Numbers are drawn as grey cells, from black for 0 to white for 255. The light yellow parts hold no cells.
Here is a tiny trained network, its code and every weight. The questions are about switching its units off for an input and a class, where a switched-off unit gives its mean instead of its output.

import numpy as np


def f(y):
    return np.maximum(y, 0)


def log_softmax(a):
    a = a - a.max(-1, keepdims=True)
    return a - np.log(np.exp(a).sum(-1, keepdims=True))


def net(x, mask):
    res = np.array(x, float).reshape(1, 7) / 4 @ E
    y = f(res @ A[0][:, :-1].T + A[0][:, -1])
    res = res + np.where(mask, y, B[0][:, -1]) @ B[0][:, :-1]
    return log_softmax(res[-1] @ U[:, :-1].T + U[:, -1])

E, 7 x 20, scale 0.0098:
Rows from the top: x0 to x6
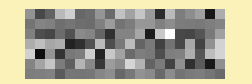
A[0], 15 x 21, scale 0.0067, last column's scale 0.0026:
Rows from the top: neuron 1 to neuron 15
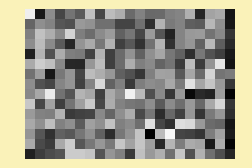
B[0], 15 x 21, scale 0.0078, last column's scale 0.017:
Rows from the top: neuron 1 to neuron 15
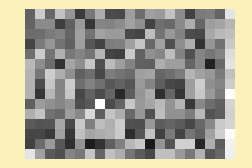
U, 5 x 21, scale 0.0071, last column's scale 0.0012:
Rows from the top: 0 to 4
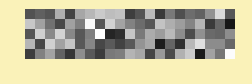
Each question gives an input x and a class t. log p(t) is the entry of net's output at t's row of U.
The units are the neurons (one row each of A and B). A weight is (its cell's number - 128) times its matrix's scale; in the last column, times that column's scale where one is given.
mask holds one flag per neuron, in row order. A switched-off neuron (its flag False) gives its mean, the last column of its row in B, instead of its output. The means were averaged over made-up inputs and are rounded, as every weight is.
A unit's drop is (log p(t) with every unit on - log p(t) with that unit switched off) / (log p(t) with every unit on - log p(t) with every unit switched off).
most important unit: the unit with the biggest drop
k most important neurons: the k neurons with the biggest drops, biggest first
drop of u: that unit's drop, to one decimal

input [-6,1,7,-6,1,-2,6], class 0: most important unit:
neuron 13
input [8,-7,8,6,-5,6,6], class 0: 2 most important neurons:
[neuron 13; neuron 4]
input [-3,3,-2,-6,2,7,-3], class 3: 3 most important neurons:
[neuron 9; neuron 6; neuron 11]
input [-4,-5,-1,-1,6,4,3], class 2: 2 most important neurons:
[neuron 10; neuron 1]
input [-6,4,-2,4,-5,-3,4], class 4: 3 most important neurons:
[neuron 4; neuron 1; neuron 10]
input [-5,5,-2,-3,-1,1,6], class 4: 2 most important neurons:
[neuron 4; neuron 6]
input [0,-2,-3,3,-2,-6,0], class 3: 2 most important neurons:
[neuron 8; neuron 13]
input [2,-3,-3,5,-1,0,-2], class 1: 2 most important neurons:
[neuron 13; neuron 6]
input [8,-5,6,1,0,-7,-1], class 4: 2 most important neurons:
[neuron 14; neuron 9]
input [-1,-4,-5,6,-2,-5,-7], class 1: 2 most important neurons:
[neuron 6; neuron 13]
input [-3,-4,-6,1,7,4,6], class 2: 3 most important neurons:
[neuron 10; neuron 1; neuron 13]
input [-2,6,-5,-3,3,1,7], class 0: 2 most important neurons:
[neuron 12; neuron 14]
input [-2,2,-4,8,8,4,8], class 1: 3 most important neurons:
[neuron 6; neuron 11; neuron 5]
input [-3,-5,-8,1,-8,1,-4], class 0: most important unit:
neuron 12
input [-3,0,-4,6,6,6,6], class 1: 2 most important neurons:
[neuron 6; neuron 11]
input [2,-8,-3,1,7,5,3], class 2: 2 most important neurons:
[neuron 10; neuron 1]
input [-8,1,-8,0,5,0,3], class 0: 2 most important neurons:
[neuron 12; neuron 14]
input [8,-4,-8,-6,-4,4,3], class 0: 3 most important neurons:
[neuron 12; neuron 3; neuron 4]
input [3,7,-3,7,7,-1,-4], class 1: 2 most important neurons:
[neuron 6; neuron 11]
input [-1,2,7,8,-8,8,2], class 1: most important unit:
neuron 6
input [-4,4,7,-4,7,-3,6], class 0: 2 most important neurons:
[neuron 13; neuron 5]
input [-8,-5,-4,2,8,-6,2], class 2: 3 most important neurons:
[neuron 1; neuron 10; neuron 14]
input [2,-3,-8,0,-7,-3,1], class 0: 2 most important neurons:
[neuron 12; neuron 3]
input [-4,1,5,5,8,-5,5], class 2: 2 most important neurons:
[neuron 1; neuron 10]
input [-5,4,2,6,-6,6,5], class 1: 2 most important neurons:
[neuron 6; neuron 11]
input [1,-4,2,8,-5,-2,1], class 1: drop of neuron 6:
0.2
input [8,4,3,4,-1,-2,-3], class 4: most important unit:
neuron 14
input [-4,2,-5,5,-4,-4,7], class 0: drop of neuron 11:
-0.1
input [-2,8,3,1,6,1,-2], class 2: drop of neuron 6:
0.0
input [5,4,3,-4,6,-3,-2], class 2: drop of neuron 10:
0.3
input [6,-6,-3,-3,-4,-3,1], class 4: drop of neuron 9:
0.1
